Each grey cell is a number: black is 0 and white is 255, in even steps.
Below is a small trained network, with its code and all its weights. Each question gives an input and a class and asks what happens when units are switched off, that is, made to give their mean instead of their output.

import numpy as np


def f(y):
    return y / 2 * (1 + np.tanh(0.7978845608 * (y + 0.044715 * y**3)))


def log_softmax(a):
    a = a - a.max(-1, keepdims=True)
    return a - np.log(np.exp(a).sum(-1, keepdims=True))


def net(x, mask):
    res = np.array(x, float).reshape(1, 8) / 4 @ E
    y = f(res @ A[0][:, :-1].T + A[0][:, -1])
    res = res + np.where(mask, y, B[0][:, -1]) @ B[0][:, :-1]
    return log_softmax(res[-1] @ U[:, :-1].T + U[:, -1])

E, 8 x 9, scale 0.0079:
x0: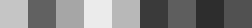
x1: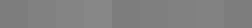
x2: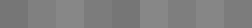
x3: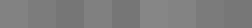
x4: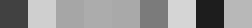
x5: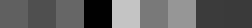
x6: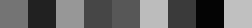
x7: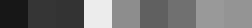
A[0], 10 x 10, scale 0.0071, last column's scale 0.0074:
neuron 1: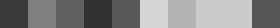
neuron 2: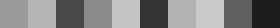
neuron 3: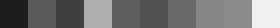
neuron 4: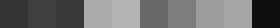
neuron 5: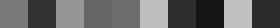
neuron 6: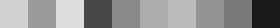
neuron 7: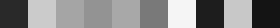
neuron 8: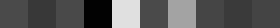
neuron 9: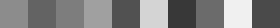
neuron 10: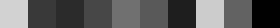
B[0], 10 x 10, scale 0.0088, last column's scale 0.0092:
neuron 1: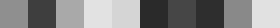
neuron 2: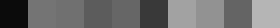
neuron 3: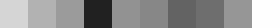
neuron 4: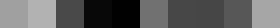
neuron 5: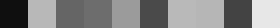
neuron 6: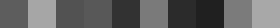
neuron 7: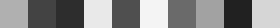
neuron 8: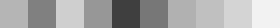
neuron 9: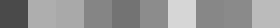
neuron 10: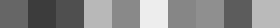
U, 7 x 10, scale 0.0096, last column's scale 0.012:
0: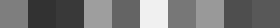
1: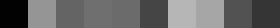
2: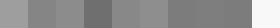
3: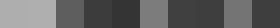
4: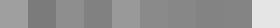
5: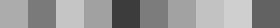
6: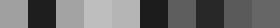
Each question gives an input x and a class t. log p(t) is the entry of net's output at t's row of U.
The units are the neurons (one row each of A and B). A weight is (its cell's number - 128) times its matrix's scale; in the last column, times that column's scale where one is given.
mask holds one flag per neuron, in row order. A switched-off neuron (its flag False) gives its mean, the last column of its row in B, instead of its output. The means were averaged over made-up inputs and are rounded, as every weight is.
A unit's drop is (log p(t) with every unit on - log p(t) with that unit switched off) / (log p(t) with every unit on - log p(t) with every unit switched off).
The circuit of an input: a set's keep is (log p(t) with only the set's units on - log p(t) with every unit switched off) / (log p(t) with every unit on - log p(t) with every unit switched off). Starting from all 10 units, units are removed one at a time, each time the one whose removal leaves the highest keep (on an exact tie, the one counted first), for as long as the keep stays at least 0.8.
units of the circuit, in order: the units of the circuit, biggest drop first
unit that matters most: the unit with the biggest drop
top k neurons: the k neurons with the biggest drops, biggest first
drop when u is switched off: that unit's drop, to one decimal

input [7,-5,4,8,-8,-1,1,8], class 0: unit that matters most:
neuron 10
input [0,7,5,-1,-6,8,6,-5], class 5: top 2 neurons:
neuron 8; neuron 7
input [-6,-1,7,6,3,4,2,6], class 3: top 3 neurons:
neuron 4; neuron 3; neuron 10
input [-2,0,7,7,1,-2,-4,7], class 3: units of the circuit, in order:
neuron 4; neuron 3
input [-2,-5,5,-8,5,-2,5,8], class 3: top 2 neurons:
neuron 3; neuron 4
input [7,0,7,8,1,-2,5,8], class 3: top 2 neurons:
neuron 3; neuron 4
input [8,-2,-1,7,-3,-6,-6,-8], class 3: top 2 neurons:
neuron 6; neuron 1
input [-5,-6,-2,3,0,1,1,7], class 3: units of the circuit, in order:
neuron 4; neuron 3
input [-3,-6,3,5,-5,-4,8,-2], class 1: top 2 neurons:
neuron 5; neuron 9
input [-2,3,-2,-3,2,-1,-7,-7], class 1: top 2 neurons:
neuron 2; neuron 3
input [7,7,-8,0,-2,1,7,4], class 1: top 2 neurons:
neuron 5; neuron 1
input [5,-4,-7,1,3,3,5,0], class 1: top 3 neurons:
neuron 5; neuron 1; neuron 3
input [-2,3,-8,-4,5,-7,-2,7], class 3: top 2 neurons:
neuron 4; neuron 3
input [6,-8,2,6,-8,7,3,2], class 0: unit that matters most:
neuron 10
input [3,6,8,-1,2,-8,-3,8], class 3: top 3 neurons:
neuron 4; neuron 3; neuron 8
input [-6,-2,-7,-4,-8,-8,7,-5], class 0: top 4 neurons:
neuron 10; neuron 8; neuron 3; neuron 2
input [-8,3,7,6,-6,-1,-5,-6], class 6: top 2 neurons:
neuron 1; neuron 7
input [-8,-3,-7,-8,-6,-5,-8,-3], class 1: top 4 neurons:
neuron 2; neuron 7; neuron 3; neuron 8
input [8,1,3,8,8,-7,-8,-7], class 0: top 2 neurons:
neuron 7; neuron 1
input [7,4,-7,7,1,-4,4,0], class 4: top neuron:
neuron 1
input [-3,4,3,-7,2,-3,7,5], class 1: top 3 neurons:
neuron 5; neuron 9; neuron 8
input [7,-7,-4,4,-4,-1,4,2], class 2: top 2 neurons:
neuron 1; neuron 7
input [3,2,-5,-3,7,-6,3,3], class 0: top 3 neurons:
neuron 7; neuron 8; neuron 1
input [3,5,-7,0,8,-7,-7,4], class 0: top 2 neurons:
neuron 7; neuron 5
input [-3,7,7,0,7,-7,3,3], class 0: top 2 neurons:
neuron 7; neuron 8
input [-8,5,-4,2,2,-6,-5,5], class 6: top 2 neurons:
neuron 1; neuron 8
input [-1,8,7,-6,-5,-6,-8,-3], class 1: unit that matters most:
neuron 2
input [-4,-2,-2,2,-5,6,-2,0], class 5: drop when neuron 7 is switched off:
0.3
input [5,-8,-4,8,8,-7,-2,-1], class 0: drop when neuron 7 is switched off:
0.7
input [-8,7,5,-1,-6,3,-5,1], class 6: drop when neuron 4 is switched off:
0.0
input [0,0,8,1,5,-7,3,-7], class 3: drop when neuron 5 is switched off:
0.1
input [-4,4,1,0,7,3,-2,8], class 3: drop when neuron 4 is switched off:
0.6
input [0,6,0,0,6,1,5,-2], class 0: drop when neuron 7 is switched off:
0.9
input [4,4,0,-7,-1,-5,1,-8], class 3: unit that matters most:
neuron 6
